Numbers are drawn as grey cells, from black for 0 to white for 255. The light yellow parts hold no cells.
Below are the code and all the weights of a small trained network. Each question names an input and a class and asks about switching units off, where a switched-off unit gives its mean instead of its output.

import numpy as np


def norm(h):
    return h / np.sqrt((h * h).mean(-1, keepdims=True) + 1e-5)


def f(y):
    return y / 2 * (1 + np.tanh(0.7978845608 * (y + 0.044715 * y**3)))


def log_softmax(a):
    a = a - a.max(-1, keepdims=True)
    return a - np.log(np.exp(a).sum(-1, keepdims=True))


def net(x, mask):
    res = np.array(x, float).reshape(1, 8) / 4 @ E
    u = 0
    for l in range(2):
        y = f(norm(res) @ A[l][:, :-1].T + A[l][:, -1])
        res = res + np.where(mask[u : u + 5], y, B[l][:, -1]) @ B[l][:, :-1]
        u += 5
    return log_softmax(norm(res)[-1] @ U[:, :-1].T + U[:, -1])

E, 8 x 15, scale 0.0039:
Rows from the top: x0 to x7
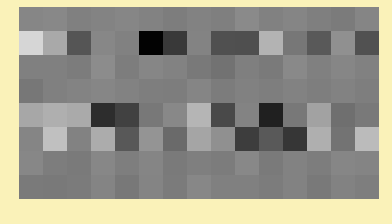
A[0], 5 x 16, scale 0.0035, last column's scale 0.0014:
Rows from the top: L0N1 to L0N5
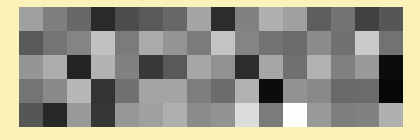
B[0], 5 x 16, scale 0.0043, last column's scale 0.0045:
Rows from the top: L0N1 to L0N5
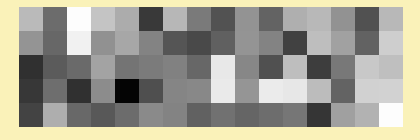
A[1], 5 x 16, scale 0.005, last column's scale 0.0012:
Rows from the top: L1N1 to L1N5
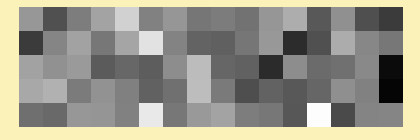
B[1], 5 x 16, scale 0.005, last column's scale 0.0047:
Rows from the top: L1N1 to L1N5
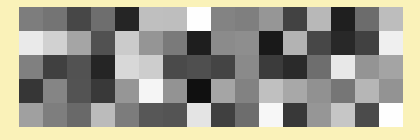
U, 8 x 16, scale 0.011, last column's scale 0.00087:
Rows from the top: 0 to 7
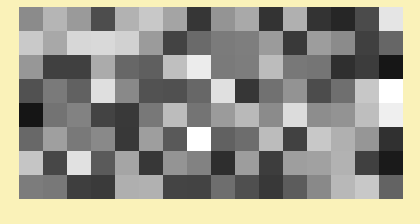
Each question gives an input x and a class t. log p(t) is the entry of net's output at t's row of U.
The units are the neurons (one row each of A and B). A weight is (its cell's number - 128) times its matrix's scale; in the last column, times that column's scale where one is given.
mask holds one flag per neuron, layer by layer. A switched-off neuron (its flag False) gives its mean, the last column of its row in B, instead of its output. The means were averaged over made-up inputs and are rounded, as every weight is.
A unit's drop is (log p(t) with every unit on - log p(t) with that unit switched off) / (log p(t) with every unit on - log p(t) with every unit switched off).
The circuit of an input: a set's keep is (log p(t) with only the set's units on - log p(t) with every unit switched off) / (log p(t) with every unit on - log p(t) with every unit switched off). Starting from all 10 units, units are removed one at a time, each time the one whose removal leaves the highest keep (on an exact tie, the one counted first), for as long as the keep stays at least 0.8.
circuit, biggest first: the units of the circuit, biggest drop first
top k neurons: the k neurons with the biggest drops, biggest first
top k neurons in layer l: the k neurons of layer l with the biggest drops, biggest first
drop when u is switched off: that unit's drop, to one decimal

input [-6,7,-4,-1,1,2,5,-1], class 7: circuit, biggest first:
[L1N4]
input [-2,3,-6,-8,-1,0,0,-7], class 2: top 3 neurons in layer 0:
[L0N5; L0N4; L0N1]
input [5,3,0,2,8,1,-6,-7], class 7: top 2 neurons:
[L1N3; L0N2]
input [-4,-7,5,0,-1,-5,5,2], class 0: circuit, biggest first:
[L1N2; L0N5]
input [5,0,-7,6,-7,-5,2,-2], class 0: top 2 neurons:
[L1N5; L0N4]
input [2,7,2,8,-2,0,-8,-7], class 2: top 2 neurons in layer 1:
[L1N1; L1N2]
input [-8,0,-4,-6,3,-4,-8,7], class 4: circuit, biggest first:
[L1N2; L1N5]
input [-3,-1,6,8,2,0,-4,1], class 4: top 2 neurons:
[L0N4; L1N5]
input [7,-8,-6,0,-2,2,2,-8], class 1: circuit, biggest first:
[L1N5; L1N2]
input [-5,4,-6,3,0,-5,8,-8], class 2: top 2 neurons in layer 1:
[L1N1; L1N2]
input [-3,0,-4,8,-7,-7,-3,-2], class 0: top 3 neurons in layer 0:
[L0N4; L0N5; L0N1]
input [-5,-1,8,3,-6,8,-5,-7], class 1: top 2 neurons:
[L0N2; L0N4]
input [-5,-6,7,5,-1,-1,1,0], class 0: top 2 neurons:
[L0N5; L1N2]
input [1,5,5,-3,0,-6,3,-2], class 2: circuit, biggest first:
[L1N1]
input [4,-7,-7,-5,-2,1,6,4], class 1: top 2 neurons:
[L1N5; L0N2]
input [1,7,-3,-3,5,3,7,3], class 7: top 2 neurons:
[L1N4; L1N3]
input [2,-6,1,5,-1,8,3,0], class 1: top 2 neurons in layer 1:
[L1N2; L1N1]
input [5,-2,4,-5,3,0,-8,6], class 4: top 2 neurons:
[L0N4; L1N5]
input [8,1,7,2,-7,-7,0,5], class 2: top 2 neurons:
[L1N1; L0N2]
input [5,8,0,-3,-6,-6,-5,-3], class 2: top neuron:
[L1N1]
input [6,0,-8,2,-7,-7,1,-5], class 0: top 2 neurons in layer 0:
[L0N4; L0N5]
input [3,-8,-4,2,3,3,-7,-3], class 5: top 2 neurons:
[L1N5; L0N4]
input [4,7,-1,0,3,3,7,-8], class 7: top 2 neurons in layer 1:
[L1N3; L1N4]
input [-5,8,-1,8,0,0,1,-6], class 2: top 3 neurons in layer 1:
[L1N1; L1N2; L1N4]
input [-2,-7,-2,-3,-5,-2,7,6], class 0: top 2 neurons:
[L1N2; L0N5]
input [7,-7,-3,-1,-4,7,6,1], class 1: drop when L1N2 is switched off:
0.1
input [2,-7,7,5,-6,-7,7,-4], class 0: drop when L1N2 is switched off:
0.2
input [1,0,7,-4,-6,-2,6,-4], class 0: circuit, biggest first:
[L1N5]
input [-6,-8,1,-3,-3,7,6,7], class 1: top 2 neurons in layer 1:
[L1N2; L1N5]
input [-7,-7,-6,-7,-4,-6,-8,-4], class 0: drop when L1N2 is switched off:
0.3
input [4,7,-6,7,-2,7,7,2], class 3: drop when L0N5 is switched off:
0.0
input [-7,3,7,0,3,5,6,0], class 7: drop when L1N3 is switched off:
0.1
